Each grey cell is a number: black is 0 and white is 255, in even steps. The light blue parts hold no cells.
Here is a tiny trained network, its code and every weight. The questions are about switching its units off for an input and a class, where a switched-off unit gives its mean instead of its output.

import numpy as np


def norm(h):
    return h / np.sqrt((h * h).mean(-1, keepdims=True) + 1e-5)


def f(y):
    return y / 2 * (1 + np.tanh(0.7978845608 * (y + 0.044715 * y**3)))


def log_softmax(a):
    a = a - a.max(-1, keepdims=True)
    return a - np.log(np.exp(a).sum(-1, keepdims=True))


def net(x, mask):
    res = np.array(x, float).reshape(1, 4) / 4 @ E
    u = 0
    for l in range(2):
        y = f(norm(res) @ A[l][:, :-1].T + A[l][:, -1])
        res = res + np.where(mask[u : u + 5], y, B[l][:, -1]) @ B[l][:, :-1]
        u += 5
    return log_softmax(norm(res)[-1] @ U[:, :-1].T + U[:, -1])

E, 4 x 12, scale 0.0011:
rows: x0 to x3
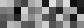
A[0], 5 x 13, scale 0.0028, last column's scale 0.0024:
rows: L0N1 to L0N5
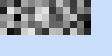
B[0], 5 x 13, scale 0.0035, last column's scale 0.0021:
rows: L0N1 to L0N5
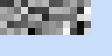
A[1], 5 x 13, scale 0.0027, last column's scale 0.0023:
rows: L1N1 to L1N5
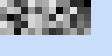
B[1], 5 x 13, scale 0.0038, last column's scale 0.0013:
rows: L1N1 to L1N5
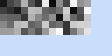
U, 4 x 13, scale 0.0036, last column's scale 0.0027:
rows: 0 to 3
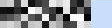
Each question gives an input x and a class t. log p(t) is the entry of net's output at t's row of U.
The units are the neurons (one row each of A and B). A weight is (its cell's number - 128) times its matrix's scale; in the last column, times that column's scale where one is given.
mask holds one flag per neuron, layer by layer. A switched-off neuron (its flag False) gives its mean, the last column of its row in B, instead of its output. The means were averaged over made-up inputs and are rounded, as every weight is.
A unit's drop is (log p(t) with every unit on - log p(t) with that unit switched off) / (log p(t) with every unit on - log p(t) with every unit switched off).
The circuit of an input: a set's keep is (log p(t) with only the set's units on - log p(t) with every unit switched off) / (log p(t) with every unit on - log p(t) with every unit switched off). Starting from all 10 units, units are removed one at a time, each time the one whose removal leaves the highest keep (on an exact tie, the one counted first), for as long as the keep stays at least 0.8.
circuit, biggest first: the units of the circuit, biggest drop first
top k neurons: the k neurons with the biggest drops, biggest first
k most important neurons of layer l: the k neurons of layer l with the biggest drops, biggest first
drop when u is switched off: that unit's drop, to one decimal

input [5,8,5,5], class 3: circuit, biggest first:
[L0N3; L1N5]
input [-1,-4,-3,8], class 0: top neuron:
[L0N2]
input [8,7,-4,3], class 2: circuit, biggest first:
[L1N1; L0N5]
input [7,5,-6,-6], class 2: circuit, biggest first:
[L1N1; L0N2]
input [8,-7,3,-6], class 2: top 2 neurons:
[L1N1; L1N4]
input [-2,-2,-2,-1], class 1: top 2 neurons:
[L0N2; L1N5]
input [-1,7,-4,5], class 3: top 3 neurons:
[L0N3; L0N5; L1N5]
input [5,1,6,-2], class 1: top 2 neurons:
[L1N3; L0N1]
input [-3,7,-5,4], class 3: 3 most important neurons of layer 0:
[L0N3; L0N1; L0N5]
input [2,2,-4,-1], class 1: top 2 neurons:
[L1N2; L0N2]
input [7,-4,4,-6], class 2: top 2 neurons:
[L1N1; L0N2]
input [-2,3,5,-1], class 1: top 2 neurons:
[L0N1; L1N3]
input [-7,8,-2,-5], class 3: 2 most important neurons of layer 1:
[L1N5; L1N1]
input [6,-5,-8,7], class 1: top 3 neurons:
[L1N2; L0N5; L1N5]
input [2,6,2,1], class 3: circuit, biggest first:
[L0N3]
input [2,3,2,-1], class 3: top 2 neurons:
[L0N3; L1N2]
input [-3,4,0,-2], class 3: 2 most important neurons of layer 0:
[L0N3; L0N2]
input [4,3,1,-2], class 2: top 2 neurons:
[L1N4; L0N2]
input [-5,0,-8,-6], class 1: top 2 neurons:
[L1N2; L0N2]
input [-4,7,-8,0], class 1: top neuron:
[L1N2]
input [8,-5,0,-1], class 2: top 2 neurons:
[L1N1; L0N3]
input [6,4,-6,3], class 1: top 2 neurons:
[L1N2; L0N5]
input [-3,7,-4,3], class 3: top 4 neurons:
[L0N3; L1N5; L0N5; L0N1]
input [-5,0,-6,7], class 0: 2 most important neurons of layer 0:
[L0N2; L0N1]
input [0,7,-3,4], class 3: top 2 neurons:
[L0N3; L0N5]
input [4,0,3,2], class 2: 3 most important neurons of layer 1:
[L1N1; L1N4; L1N2]
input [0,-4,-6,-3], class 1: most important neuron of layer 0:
[L0N2]
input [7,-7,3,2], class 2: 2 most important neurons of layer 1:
[L1N4; L1N1]
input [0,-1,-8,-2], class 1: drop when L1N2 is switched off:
0.3
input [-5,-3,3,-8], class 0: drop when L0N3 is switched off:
0.0
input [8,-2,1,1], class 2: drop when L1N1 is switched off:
0.1
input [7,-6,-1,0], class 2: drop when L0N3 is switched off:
0.2
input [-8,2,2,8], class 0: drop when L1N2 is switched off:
-0.1
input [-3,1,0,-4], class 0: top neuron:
[L0N5]
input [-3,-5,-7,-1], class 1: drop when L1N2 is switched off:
0.6
